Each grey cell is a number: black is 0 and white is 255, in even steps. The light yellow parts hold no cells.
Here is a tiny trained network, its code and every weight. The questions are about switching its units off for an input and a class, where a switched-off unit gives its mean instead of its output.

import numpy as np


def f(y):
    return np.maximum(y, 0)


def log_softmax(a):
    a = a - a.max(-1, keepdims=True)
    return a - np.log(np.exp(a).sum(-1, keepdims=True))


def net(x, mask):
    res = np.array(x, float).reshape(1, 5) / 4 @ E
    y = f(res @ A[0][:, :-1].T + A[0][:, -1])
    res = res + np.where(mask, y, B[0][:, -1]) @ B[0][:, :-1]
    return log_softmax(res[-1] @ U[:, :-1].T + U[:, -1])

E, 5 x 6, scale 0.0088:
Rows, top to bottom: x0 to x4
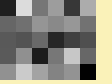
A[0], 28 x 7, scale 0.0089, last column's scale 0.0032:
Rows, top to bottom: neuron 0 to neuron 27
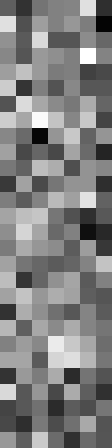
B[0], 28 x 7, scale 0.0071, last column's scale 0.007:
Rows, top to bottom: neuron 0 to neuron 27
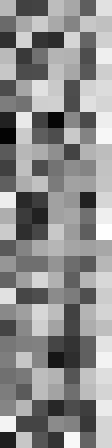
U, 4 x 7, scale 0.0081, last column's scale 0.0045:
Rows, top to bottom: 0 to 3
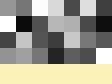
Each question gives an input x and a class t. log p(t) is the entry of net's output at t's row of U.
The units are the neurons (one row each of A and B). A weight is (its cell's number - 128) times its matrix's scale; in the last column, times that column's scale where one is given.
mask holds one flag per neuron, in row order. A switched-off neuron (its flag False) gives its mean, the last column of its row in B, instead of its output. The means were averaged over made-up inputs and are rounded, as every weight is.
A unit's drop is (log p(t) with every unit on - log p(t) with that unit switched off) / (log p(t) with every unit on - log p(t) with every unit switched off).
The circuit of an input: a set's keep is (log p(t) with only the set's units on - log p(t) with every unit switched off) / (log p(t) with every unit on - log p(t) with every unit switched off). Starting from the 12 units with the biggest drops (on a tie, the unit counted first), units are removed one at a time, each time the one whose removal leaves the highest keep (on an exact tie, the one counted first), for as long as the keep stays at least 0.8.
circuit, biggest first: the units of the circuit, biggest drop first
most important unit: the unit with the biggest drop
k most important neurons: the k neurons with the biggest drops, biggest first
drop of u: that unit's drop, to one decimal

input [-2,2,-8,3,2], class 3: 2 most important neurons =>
[neuron 22; neuron 21]
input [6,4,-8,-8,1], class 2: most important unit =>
neuron 7
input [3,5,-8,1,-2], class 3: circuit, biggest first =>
[neuron 22; neuron 21]
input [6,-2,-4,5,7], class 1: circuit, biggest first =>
[neuron 14; neuron 18]
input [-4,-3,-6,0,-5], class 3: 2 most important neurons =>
[neuron 22; neuron 7]
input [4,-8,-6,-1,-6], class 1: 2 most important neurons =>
[neuron 12; neuron 3]
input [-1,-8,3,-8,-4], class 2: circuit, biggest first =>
[neuron 27; neuron 2]
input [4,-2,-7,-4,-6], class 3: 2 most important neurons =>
[neuron 7; neuron 22]
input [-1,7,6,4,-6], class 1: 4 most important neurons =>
[neuron 26; neuron 0; neuron 7; neuron 22]
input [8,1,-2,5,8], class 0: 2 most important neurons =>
[neuron 6; neuron 19]
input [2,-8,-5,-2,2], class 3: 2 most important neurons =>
[neuron 7; neuron 8]
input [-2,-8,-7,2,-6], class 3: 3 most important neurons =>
[neuron 22; neuron 7; neuron 14]
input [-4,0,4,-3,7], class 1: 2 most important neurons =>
[neuron 14; neuron 13]
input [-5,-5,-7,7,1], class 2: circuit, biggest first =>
[neuron 8]
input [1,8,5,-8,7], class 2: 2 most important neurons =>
[neuron 27; neuron 2]
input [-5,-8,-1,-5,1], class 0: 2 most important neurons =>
[neuron 5; neuron 24]
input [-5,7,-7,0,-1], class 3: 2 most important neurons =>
[neuron 7; neuron 22]
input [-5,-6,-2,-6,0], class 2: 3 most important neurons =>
[neuron 7; neuron 2; neuron 27]
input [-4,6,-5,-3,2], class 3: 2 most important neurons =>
[neuron 7; neuron 6]
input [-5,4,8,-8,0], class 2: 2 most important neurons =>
[neuron 27; neuron 2]
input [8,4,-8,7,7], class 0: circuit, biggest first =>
[neuron 6]
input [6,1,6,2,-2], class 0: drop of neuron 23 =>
0.2
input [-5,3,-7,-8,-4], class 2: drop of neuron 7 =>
0.8
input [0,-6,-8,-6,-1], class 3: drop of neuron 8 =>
0.1
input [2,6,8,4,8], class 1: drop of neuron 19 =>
0.0
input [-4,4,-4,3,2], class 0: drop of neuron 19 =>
-0.1
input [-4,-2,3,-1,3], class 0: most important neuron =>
[neuron 5]
